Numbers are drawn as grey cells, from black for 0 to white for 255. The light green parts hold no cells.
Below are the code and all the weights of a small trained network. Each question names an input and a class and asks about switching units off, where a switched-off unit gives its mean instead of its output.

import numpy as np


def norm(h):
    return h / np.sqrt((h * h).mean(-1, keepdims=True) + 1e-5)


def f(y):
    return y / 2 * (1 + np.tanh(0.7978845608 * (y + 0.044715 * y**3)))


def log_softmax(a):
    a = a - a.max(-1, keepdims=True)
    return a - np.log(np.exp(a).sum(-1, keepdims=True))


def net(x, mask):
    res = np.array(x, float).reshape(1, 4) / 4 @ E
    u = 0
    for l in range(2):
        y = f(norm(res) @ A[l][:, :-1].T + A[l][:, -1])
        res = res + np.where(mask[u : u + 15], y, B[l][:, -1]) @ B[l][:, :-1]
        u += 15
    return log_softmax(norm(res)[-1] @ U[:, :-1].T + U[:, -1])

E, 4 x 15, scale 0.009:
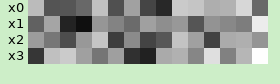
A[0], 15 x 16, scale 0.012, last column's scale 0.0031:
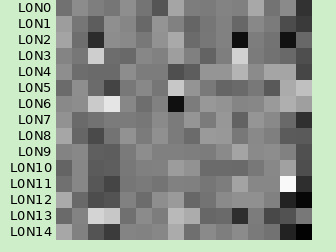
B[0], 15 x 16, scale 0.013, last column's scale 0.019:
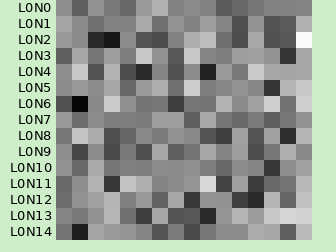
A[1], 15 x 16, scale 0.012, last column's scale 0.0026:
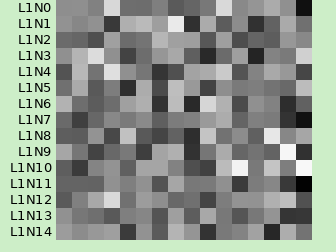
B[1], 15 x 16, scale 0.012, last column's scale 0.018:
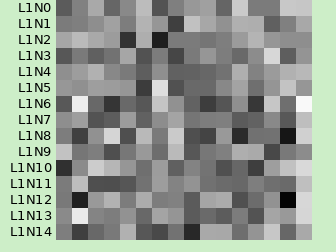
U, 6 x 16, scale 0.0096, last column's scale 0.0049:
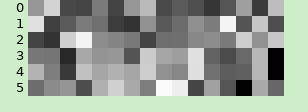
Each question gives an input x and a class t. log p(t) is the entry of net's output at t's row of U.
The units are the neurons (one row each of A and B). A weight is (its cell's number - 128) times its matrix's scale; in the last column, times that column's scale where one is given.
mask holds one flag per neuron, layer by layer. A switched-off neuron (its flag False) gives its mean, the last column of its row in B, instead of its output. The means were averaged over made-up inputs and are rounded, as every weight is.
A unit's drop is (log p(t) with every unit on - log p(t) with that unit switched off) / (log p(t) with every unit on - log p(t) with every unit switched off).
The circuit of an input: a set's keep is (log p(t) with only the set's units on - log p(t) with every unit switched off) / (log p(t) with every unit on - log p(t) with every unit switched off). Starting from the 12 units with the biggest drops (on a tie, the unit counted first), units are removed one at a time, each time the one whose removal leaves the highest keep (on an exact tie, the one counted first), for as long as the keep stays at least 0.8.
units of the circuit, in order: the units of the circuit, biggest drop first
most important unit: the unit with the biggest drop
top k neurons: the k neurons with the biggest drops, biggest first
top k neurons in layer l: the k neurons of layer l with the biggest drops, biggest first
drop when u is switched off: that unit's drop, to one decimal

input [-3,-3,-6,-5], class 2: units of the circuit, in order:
(L0N13)
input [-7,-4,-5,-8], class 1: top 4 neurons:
(L0N13; L0N2; L0N6; L0N8)
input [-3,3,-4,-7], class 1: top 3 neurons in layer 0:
(L0N5; L0N13; L0N11)
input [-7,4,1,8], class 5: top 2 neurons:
(L0N11; L0N13)
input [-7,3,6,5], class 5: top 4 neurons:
(L0N11; L0N13; L0N14; L0N12)
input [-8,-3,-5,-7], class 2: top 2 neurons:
(L0N13; L0N3)
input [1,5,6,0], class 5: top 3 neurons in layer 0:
(L0N6; L0N13; L0N11)
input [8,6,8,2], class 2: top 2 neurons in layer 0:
(L0N2; L0N4)
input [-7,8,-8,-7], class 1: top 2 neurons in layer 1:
(L1N14; L1N10)
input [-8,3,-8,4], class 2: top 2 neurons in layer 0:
(L0N2; L0N13)
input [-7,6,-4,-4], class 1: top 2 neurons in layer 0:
(L0N6; L0N12)
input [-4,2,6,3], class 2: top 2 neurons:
(L0N6; L0N2)
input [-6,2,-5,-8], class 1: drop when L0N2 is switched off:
0.2
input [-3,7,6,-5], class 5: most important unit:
L0N5
